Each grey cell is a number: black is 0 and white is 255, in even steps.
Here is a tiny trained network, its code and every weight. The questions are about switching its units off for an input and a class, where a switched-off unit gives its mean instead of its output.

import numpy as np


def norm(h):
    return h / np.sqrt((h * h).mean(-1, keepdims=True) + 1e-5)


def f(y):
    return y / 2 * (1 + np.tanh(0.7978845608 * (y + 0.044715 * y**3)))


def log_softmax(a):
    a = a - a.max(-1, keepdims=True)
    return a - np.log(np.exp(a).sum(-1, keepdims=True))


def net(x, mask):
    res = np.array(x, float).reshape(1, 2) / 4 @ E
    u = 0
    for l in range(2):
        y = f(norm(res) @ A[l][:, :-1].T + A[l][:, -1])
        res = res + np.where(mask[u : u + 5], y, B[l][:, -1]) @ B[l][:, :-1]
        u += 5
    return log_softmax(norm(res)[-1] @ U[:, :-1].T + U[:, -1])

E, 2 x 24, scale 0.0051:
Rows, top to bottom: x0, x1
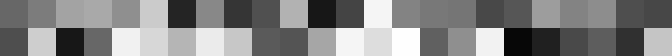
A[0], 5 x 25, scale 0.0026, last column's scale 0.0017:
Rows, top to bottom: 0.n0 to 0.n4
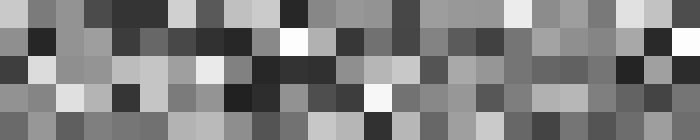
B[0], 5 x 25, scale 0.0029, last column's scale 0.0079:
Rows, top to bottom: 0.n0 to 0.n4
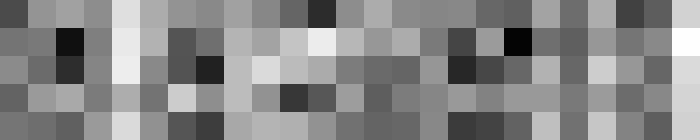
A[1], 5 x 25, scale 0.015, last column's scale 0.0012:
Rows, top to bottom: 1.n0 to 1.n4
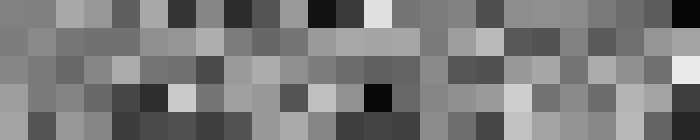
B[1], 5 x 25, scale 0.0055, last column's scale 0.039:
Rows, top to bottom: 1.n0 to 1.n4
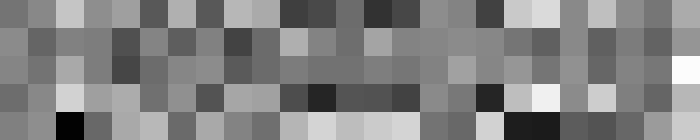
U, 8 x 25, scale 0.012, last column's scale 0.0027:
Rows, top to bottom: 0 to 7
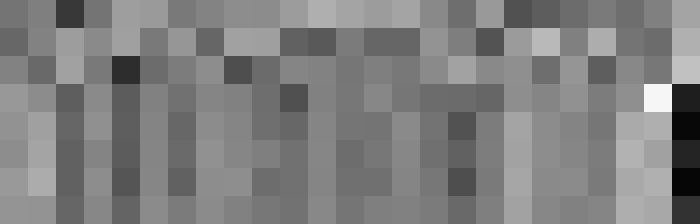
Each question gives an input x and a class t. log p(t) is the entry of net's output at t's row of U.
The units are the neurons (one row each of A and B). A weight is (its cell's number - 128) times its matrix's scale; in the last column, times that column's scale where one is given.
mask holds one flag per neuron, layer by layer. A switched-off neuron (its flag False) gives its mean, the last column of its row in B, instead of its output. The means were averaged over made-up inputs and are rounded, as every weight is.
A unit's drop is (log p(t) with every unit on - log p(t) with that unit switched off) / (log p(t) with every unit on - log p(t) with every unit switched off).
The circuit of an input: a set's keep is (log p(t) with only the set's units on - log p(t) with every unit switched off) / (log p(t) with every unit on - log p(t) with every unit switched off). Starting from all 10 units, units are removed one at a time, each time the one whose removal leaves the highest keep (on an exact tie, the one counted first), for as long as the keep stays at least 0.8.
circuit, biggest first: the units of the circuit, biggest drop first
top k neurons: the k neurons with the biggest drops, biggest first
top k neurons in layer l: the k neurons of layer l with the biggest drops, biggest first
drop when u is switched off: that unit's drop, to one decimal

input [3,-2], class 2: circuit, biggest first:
0.n1, 1.n4, 1.n3, 1.n0
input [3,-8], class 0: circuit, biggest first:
1.n4
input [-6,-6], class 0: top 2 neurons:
1.n4, 0.n3
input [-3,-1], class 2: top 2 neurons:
0.n0, 1.n3
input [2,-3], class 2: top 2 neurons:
0.n1, 0.n3
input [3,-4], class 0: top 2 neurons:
1.n4, 0.n0
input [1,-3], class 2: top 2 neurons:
0.n1, 1.n4
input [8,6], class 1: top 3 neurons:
1.n4, 0.n1, 1.n0
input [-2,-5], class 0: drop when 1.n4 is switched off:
0.8
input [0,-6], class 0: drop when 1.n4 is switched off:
0.4
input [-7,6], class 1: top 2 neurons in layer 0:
0.n1, 0.n0
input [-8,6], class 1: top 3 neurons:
1.n4, 0.n1, 1.n3
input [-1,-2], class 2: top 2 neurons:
1.n4, 1.n3
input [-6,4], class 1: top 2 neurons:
1.n4, 0.n1
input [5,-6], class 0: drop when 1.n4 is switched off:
1.4
